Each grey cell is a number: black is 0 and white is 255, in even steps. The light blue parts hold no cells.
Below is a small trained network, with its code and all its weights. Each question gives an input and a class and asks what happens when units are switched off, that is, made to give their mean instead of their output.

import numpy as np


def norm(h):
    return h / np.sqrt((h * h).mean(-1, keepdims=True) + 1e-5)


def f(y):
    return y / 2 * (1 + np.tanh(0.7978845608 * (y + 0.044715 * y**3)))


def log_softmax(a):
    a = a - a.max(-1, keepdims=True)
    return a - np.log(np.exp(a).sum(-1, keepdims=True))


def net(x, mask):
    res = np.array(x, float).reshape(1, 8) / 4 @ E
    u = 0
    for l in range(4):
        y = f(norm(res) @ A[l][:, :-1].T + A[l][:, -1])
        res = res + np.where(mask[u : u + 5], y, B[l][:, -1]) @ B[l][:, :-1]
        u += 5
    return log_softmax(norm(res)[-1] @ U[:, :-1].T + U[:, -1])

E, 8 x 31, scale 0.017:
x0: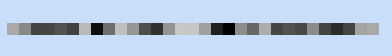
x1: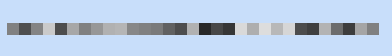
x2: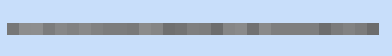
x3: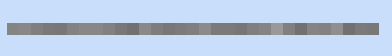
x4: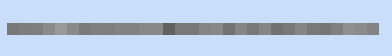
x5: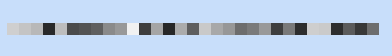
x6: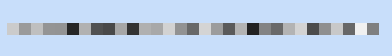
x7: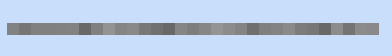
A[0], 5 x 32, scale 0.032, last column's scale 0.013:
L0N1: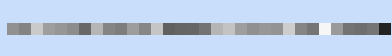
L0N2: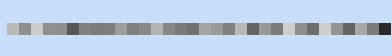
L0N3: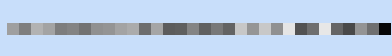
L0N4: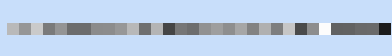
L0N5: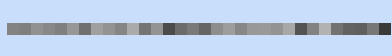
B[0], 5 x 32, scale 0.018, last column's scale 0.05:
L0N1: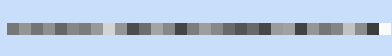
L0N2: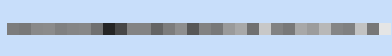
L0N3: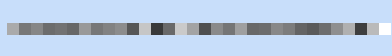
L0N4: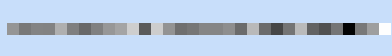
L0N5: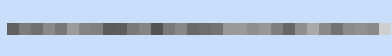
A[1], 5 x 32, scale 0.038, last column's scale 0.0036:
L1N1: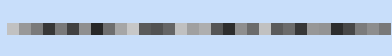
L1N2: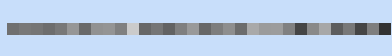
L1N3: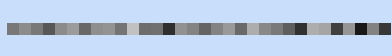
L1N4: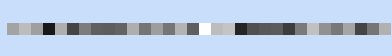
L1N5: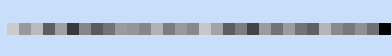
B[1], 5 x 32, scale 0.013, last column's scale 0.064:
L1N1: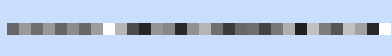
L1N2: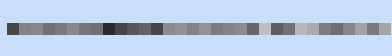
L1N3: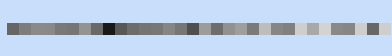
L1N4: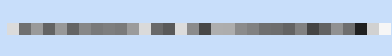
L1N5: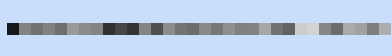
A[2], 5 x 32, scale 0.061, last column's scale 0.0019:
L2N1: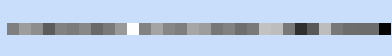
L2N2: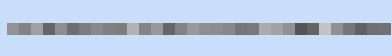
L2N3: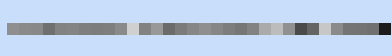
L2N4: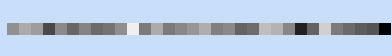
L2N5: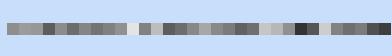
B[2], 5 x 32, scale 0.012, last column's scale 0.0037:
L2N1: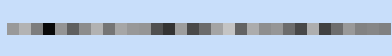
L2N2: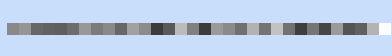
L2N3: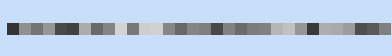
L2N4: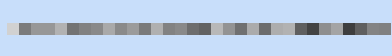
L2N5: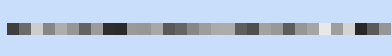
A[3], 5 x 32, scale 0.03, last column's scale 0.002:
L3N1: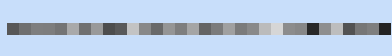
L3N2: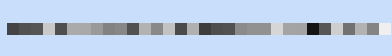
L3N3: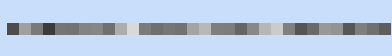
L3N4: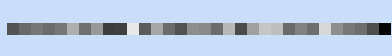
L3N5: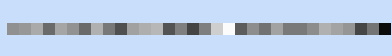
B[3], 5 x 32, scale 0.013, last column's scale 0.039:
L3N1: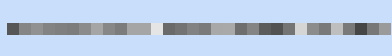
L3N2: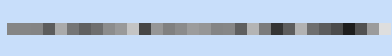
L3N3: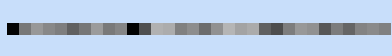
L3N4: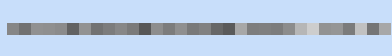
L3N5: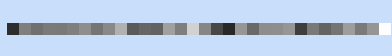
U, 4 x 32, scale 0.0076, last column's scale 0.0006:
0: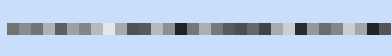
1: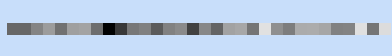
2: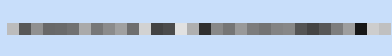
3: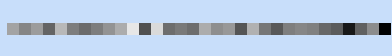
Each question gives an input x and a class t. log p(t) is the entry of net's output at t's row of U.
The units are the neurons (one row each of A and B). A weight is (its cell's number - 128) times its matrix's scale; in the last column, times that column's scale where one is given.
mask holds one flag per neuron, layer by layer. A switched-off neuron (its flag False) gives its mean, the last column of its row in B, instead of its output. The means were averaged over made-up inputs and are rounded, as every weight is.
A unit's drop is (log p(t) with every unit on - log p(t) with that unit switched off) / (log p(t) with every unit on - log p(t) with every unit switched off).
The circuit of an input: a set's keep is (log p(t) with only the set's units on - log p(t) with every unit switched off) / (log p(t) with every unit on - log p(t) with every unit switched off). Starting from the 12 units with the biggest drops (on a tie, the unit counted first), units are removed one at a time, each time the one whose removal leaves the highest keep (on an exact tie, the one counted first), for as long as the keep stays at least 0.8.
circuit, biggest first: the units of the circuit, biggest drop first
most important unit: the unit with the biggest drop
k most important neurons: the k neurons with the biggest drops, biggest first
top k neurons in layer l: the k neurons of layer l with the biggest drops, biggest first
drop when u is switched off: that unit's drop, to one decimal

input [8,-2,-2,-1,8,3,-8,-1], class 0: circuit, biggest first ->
(L1N1)
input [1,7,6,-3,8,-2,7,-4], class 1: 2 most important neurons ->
(L0N2, L1N4)
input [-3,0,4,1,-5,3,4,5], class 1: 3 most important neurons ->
(L0N2, L1N1, L1N5)
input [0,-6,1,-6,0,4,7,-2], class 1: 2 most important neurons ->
(L0N2, L1N5)
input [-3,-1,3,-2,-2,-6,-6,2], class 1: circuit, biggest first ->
(L0N3, L1N1)
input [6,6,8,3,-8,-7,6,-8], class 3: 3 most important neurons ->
(L3N2, L1N4, L1N3)
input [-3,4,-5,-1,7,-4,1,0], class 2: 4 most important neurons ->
(L1N1, L0N4, L0N3, L3N2)
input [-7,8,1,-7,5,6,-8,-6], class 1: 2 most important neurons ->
(L0N5, L1N3)
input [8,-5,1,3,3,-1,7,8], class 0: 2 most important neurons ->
(L1N1, L0N1)
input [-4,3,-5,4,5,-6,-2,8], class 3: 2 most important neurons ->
(L3N2, L1N1)
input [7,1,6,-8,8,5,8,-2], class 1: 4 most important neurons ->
(L0N2, L1N5, L0N1, L3N5)
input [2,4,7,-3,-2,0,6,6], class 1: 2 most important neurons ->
(L0N2, L1N4)
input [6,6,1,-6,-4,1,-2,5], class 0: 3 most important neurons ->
(L1N1, L1N4, L3N2)
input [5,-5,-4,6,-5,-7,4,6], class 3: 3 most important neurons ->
(L1N4, L1N1, L0N3)
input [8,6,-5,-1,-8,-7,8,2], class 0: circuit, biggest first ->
(L1N4)
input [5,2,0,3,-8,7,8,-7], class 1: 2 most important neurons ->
(L0N2, L1N5)
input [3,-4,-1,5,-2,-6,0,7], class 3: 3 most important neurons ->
(L1N4, L1N1, L0N3)
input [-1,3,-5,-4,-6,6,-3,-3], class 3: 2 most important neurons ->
(L0N4, L1N4)
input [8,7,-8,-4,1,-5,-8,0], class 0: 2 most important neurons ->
(L1N1, L0N1)
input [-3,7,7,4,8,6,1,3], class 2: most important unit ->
L0N3
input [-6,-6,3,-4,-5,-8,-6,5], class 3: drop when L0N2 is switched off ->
0.1
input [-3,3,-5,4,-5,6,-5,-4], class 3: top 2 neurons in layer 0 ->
(L0N4, L0N2)
